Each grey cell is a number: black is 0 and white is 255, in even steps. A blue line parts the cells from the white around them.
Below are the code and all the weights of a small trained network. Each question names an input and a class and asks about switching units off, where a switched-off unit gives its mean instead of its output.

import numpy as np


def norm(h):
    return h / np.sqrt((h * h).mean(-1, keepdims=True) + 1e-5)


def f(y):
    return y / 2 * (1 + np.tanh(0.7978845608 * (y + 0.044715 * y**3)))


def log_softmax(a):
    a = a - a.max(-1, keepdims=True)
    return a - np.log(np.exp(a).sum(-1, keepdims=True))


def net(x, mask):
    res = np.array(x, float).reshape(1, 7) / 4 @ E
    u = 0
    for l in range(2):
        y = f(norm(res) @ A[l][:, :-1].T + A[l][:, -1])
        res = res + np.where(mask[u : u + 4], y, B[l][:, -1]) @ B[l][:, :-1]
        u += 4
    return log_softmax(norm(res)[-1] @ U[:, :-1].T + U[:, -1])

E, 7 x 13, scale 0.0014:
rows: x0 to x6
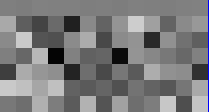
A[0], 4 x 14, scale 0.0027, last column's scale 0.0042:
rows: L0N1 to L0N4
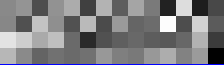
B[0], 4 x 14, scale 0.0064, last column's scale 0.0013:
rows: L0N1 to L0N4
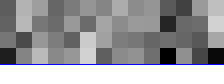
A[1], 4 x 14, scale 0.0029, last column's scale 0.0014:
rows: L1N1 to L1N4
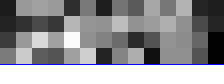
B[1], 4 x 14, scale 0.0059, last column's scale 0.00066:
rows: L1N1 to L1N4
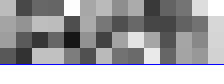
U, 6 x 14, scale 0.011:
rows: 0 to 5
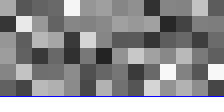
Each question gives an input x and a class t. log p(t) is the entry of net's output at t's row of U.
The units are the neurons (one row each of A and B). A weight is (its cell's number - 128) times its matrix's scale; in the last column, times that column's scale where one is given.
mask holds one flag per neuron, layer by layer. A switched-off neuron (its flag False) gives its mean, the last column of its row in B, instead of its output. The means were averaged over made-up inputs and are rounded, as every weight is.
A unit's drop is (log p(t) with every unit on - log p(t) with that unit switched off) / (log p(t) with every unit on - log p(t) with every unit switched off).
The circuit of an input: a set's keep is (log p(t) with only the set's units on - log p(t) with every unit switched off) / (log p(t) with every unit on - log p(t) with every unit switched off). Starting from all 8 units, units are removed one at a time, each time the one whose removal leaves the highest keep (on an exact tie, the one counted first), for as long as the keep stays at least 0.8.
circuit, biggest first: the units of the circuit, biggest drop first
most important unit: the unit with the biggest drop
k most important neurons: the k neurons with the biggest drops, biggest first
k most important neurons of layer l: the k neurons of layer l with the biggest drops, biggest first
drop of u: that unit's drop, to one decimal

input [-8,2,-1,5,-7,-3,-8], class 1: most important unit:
L0N1
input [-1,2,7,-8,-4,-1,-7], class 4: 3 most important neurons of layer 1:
[L1N1; L1N3; L1N2]
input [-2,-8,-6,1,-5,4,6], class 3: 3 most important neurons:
[L1N3; L0N1; L1N1]
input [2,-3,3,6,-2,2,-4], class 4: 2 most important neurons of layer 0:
[L0N2; L0N4]
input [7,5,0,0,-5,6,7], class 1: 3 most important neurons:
[L0N2; L1N1; L1N2]
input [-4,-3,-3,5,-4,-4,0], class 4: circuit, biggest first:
[L1N1; L1N4]
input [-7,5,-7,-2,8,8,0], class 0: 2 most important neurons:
[L1N1; L1N2]
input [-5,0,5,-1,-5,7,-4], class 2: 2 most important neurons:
[L0N3; L1N1]
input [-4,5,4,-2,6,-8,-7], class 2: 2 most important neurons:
[L1N2; L0N2]
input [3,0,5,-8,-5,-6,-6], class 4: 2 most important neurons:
[L1N1; L0N3]
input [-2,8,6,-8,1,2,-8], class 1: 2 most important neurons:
[L0N1; L1N3]
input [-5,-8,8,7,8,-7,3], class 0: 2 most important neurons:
[L1N1; L0N3]
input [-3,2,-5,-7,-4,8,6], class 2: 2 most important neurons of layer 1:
[L1N1; L1N4]
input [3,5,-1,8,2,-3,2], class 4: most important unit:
L1N3
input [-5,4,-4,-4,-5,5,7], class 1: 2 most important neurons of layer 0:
[L0N2; L0N4]
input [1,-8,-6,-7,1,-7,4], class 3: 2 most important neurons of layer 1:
[L1N3; L1N4]
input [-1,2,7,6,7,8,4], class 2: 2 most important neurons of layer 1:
[L1N4; L1N1]
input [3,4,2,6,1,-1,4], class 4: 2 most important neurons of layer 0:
[L0N1; L0N3]
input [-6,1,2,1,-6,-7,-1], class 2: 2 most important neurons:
[L1N2; L1N1]
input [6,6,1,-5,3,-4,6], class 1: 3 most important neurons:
[L0N2; L1N3; L1N2]
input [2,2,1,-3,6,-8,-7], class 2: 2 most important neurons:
[L1N2; L0N2]
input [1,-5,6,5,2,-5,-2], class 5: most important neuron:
[L1N4]
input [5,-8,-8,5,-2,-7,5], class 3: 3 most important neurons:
[L1N3; L1N4; L0N3]
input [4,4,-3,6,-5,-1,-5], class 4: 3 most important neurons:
[L1N1; L1N3; L0N2]
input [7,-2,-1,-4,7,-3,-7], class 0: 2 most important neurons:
[L1N1; L0N2]
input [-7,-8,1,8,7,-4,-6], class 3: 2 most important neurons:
[L1N3; L0N2]
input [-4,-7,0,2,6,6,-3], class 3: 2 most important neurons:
[L1N3; L1N2]
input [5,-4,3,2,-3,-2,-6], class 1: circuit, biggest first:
[L0N1]
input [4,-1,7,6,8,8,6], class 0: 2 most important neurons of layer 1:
[L1N1; L1N2]
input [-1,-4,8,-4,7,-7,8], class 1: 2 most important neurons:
[L0N2; L0N3]
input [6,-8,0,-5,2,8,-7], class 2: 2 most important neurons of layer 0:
[L0N3; L0N2]
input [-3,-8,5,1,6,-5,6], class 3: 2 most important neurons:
[L1N3; L0N1]
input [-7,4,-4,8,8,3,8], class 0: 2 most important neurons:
[L1N1; L0N1]
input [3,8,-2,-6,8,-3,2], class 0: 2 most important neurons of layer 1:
[L1N1; L1N3]
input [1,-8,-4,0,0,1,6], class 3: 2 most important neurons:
[L1N3; L0N1]
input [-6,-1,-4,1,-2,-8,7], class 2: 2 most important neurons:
[L1N2; L0N1]
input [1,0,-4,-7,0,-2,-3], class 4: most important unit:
L1N4
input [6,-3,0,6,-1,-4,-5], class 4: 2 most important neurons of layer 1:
[L1N1; L1N4]
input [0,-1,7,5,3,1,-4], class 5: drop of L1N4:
1.1
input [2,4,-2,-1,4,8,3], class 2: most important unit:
L0N3
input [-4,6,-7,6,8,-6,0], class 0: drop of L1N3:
0.2
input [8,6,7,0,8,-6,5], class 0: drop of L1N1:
1.3
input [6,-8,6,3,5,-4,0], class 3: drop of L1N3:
1.0
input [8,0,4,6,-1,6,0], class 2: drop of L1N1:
0.1
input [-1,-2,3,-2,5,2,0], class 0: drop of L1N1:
1.0
